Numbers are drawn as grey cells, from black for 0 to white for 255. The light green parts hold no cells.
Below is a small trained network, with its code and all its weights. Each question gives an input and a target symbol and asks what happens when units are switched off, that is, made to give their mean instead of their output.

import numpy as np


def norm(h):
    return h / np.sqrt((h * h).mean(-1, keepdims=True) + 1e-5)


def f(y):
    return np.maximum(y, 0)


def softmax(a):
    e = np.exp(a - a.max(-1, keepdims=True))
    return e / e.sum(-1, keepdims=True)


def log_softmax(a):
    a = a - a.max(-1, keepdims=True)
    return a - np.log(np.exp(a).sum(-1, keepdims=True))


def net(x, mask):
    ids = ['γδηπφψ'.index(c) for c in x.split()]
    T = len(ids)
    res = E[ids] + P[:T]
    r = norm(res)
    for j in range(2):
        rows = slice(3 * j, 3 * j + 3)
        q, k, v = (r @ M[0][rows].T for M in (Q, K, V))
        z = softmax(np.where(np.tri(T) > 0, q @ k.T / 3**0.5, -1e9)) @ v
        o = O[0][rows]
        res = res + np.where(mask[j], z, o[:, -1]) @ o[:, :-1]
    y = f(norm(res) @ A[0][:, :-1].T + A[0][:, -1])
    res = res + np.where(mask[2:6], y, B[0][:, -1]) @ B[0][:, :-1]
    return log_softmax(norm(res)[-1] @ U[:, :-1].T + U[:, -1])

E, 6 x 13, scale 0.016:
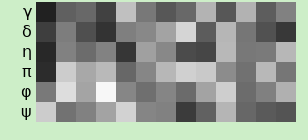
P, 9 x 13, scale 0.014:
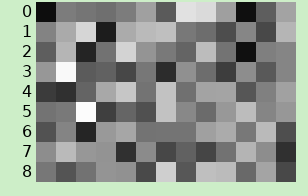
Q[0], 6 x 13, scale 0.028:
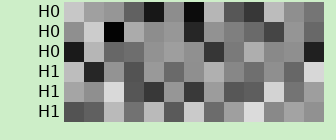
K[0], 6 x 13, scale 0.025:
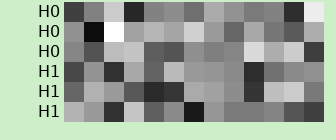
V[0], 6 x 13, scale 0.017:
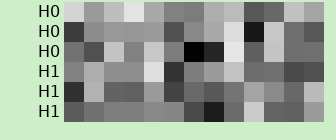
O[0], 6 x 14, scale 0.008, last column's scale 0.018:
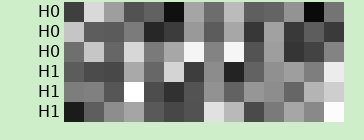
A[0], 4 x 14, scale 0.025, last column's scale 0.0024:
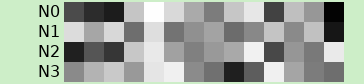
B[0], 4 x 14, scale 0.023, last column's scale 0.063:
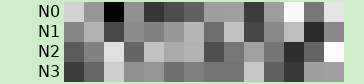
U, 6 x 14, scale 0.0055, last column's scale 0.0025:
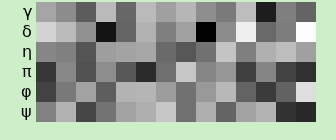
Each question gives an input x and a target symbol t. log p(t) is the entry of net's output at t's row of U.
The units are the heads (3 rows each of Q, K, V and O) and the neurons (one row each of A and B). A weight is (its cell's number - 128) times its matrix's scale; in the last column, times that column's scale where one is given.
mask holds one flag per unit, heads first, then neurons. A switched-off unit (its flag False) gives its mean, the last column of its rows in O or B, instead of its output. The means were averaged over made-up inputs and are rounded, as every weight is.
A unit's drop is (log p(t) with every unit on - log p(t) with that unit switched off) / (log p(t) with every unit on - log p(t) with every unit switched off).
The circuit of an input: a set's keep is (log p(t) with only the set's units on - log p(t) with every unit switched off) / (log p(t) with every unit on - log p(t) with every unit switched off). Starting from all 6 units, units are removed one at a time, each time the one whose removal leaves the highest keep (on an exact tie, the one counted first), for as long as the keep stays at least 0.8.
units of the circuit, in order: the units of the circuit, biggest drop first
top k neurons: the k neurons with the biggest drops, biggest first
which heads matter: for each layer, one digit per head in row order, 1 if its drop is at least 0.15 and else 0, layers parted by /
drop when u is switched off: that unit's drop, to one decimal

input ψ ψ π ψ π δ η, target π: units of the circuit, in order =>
(N2 H0 N0)
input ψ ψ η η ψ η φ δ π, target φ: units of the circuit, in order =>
(N0 H0)
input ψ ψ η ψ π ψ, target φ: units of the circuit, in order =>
(N3)
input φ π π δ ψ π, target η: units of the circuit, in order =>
(H0 N2 N0)
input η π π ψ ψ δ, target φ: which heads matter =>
00
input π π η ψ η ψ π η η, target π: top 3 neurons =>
(N2 N0 N3)
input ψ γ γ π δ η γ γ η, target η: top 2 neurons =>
(N0 N3)
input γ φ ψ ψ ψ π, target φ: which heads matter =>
00
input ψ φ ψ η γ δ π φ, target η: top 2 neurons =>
(N2 N0)
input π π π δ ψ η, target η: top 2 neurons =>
(N2 N0)
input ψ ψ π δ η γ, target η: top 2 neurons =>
(N2 N0)
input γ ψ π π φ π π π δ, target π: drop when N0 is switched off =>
0.4
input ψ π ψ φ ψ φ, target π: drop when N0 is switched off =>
0.3
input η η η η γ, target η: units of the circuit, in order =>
(H0)
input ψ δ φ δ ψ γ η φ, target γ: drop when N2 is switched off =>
0.5
